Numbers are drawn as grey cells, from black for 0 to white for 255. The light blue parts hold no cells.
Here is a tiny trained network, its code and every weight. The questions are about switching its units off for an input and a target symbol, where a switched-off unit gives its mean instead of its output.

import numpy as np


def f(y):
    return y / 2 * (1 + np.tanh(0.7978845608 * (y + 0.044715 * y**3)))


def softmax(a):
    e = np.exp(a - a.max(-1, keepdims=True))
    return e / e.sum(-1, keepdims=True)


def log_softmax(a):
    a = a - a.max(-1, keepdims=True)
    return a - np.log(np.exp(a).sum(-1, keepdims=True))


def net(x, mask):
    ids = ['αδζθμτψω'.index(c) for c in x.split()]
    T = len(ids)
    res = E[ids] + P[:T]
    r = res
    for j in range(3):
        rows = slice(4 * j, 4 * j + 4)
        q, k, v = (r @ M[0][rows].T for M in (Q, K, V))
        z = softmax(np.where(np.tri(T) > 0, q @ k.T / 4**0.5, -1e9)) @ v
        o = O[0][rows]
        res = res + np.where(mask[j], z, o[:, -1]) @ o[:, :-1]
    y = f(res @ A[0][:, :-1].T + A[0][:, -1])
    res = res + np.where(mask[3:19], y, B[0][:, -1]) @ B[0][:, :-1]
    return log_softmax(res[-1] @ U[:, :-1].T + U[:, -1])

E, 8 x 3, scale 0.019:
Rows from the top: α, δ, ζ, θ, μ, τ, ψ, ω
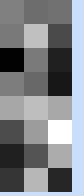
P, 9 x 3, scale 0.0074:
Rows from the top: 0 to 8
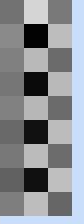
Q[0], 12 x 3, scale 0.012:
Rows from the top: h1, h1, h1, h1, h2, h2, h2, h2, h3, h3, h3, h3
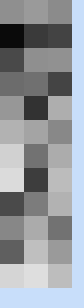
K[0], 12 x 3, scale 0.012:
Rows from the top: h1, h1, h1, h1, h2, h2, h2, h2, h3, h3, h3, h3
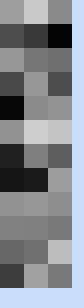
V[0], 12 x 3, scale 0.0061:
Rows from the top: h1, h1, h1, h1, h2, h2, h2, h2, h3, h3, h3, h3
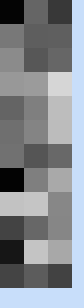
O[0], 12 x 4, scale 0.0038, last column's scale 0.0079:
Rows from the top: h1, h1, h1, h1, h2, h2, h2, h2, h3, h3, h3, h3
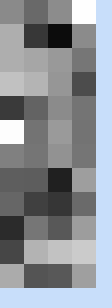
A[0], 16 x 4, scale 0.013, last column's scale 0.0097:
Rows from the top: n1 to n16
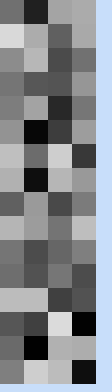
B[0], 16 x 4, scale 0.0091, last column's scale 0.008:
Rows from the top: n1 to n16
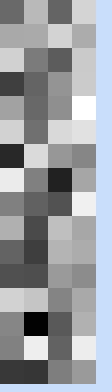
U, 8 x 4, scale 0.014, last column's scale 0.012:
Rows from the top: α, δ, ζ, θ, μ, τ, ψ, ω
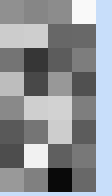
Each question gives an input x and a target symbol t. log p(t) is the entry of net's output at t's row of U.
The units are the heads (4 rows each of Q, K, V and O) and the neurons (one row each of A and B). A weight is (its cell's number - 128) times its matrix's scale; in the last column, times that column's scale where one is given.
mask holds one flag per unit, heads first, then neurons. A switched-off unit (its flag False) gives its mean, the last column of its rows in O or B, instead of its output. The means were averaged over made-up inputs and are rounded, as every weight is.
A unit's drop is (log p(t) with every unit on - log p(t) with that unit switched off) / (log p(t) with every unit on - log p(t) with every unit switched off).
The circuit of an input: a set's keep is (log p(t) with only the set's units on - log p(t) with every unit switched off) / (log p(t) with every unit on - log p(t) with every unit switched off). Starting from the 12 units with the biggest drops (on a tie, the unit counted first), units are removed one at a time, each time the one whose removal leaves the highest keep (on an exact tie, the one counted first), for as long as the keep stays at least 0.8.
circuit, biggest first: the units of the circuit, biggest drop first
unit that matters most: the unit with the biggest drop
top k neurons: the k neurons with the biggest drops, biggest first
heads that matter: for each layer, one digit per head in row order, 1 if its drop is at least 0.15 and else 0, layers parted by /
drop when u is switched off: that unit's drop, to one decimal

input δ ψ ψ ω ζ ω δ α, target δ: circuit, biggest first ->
[n15 n8]
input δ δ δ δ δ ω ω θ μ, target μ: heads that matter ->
000
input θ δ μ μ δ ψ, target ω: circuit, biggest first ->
[n15 n8 n14]
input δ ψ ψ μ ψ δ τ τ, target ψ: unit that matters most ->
n15
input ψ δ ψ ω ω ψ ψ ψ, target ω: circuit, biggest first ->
[n15 n14 n8]
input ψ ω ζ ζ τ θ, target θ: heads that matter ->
001
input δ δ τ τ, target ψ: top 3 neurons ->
[n15 n7 n1]
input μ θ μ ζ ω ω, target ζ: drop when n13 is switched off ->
0.2
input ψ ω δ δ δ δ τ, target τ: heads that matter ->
000
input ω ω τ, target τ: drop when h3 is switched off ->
0.1
